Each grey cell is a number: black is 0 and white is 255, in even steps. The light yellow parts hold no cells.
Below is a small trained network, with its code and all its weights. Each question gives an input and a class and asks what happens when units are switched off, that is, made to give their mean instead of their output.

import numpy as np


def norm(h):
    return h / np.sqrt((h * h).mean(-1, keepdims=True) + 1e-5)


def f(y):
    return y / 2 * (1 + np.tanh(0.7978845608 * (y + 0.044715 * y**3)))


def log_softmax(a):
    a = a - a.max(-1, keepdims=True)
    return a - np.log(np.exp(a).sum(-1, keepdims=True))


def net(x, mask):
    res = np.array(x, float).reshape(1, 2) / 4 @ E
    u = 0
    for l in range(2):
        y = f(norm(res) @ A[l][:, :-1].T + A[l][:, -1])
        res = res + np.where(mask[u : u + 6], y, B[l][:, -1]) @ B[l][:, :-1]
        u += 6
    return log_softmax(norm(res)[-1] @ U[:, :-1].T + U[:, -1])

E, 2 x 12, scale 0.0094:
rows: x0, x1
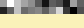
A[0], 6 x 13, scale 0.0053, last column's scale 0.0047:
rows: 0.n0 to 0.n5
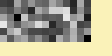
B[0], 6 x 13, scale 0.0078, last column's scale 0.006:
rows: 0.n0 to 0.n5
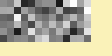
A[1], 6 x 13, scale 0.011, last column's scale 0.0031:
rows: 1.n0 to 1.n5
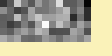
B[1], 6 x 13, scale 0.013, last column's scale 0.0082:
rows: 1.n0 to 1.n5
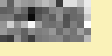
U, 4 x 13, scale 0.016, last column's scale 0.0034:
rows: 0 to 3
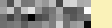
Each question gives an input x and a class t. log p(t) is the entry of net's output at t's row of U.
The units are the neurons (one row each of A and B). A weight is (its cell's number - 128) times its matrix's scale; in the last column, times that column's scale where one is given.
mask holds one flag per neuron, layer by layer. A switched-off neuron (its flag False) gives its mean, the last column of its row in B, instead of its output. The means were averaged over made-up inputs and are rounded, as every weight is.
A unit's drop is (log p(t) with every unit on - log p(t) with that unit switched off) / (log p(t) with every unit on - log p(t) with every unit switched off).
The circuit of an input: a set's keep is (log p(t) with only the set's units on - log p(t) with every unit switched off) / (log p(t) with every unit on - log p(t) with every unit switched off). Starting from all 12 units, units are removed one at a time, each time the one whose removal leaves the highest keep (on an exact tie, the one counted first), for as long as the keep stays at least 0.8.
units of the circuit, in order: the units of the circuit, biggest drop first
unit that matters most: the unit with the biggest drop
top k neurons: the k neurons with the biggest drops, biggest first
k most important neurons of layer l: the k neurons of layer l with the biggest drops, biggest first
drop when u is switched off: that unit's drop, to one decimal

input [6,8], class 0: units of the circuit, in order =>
1.n0
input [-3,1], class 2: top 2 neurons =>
0.n1, 1.n1
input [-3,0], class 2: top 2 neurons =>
0.n1, 1.n1
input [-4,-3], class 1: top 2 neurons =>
1.n3, 0.n0
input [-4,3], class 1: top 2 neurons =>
1.n3, 0.n2
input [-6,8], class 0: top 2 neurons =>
1.n0, 0.n4
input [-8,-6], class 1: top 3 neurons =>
1.n3, 0.n0, 1.n0
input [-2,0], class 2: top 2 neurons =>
0.n1, 1.n3
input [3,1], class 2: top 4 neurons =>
0.n4, 1.n3, 0.n1, 1.n1
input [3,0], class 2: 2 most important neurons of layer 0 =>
0.n4, 0.n1
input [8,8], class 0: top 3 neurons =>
1.n0, 0.n1, 1.n3
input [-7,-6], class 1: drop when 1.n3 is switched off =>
1.2
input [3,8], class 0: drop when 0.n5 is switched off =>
0.0
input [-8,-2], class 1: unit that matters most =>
1.n3
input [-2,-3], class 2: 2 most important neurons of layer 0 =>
0.n2, 0.n0
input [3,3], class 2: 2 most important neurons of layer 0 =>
0.n4, 0.n1
